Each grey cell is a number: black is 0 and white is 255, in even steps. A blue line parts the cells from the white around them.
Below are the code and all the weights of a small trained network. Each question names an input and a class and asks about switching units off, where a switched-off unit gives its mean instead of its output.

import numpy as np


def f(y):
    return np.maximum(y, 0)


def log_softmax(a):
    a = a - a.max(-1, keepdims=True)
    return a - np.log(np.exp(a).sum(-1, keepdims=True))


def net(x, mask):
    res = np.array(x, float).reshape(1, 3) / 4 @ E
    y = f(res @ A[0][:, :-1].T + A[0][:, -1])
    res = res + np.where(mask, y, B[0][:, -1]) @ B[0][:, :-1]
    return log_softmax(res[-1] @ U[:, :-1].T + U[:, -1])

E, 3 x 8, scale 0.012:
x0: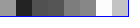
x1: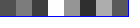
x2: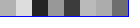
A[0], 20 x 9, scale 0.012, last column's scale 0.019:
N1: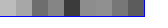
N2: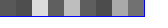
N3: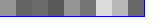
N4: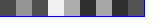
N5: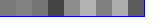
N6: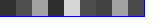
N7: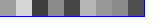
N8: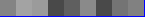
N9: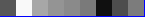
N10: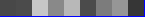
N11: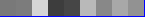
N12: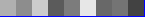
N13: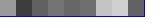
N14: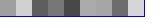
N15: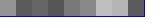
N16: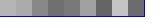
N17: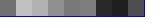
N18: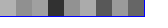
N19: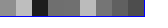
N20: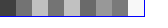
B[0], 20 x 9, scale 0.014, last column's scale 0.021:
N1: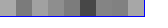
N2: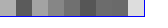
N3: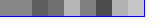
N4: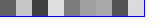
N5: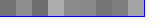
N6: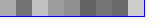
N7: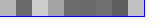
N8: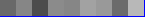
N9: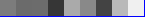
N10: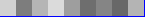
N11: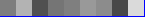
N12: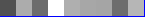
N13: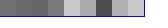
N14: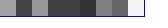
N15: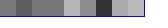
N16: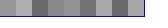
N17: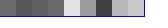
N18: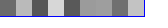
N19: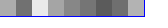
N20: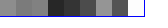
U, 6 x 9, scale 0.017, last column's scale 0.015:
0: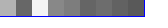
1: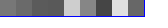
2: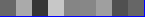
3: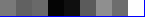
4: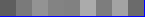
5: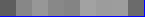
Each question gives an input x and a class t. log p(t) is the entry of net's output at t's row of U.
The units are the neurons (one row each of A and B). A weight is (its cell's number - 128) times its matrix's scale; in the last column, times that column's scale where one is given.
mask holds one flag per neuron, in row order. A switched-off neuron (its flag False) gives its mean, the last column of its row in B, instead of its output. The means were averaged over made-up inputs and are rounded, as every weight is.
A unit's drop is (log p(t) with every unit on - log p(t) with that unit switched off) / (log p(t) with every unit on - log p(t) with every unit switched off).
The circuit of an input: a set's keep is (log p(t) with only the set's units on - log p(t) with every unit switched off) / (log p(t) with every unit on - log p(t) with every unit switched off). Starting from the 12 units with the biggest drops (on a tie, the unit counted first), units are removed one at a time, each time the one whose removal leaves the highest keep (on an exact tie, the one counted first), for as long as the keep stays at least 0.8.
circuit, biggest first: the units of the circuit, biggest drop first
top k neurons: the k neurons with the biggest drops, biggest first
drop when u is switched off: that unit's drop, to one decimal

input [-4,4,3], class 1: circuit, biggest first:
(N9)
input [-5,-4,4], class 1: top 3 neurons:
(N9 N17 N20)
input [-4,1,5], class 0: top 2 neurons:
(N20 N19)
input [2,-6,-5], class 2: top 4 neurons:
(N18 N11 N14 N12)
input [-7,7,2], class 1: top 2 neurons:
(N9 N17)
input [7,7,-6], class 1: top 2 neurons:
(N13 N3)
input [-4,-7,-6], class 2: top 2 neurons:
(N18 N12)
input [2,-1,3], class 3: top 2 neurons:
(N10 N6)
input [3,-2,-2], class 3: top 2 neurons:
(N17 N9)
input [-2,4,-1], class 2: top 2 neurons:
(N4 N14)
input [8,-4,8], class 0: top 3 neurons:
(N7 N14 N19)
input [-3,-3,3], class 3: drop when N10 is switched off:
0.5
